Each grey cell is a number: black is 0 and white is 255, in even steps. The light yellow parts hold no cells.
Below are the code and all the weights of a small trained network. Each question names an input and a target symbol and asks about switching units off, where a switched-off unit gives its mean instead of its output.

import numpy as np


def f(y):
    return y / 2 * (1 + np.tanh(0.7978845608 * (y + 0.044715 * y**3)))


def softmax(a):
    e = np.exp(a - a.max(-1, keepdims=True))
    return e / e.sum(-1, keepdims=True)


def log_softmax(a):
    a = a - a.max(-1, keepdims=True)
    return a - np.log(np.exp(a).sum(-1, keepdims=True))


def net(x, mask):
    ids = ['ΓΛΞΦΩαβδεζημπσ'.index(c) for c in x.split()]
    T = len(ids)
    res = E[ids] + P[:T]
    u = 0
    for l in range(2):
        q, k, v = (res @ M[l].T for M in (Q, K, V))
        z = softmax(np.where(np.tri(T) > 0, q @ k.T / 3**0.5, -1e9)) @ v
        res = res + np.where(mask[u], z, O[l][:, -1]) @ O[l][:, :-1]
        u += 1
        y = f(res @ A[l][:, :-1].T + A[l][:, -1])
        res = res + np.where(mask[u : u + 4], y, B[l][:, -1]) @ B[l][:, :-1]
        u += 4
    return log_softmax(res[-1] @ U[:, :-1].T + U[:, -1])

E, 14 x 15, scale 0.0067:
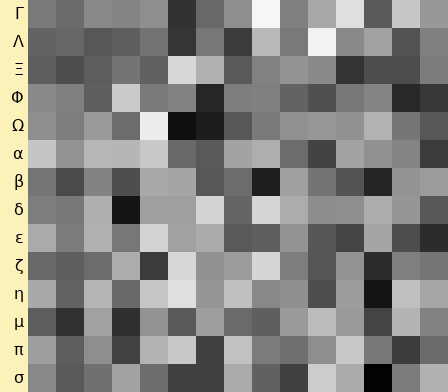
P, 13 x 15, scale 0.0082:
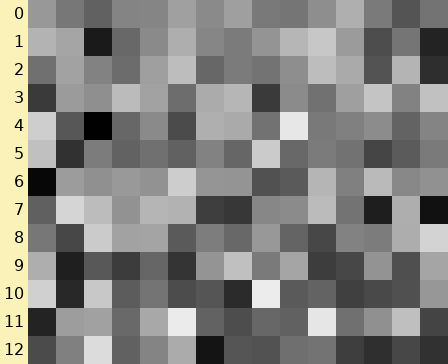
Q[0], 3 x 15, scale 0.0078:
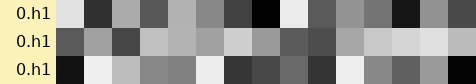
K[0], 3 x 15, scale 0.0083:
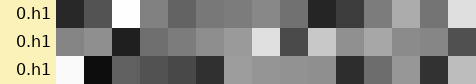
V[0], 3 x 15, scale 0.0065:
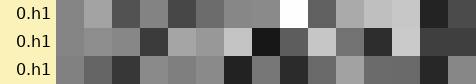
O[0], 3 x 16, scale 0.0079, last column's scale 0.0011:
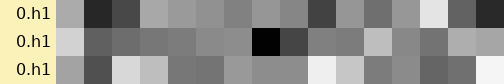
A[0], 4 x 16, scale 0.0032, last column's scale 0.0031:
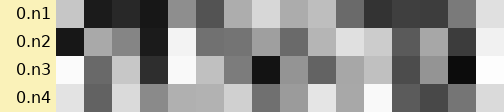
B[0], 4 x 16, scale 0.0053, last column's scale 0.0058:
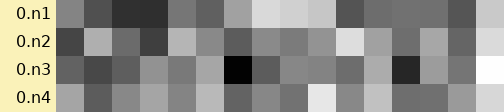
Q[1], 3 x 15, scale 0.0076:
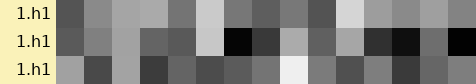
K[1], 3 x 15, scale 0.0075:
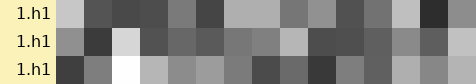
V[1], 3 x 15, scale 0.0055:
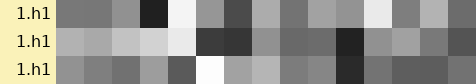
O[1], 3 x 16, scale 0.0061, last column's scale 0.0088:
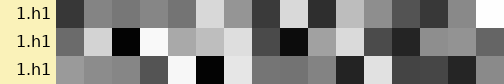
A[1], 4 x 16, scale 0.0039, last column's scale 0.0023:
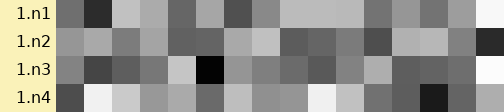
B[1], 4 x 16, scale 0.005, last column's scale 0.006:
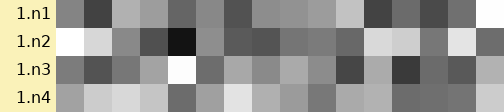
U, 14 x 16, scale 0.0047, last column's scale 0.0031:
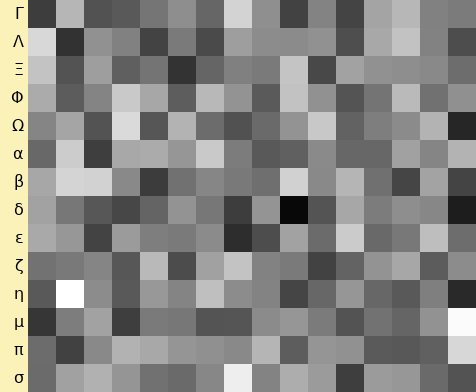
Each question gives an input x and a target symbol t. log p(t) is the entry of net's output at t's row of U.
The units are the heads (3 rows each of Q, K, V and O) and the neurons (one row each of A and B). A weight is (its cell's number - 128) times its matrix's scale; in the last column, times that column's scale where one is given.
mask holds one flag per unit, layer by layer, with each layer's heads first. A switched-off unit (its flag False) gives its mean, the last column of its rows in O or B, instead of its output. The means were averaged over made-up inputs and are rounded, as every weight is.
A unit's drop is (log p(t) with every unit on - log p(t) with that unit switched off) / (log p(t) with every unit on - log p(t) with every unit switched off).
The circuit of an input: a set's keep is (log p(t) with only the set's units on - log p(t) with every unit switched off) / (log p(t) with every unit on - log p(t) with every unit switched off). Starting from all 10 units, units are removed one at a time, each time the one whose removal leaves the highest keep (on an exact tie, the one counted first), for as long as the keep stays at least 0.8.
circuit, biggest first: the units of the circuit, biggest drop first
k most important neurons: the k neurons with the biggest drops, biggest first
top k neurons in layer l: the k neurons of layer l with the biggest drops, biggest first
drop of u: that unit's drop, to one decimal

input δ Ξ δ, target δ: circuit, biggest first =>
[0.h1; 1.h1]
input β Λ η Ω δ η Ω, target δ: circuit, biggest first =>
[0.h1; 1.h1; 0.n1]
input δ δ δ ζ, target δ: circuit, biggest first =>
[0.h1; 1.h1]
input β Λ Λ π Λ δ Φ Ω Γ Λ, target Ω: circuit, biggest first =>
[1.h1; 0.n3; 0.n2]
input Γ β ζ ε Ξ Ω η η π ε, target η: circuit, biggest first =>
[0.h1; 1.h1; 0.n3; 1.n4]
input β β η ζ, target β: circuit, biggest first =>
[0.h1; 1.n4; 0.n3]
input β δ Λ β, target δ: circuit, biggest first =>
[0.h1; 1.h1; 0.n4]
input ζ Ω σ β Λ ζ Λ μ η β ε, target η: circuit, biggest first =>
[0.h1; 1.h1; 1.n4]
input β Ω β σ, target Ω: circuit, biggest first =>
[1.h1; 0.h1; 0.n1]
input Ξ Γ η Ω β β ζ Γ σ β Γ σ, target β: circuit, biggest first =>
[0.h1; 1.n4]
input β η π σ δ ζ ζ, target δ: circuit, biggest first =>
[0.h1; 1.h1; 0.n1]
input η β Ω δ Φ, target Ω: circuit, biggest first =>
[1.h1; 0.n2; 0.n1; 0.n3]
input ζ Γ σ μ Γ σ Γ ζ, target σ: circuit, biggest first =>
[0.h1; 1.h1; 0.n3]
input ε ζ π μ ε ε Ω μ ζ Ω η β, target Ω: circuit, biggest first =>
[1.h1; 0.h1; 0.n1]
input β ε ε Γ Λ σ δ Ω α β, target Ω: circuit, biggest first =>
[1.h1; 0.n2; 0.h1]
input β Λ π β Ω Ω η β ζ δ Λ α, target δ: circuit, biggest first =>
[0.h1; 0.n1; 1.h1]
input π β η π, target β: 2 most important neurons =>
[1.n4; 0.n4]
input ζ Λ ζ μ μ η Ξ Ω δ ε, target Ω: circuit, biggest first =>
[1.h1; 0.n2; 0.n1; 0.n3]
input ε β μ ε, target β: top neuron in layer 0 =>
[0.n4]
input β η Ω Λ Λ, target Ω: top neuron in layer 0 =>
[0.n1]
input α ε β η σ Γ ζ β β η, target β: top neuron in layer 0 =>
[0.n4]
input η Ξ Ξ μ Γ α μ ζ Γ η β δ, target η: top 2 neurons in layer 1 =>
[1.n4; 1.n1]
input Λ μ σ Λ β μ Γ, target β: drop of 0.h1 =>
1.0
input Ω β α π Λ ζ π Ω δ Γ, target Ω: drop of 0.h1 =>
0.1
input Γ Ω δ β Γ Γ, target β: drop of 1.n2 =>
0.0
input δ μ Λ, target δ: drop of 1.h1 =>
0.1
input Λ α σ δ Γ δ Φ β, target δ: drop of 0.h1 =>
0.8
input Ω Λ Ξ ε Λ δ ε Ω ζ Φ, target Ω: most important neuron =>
[0.n3]
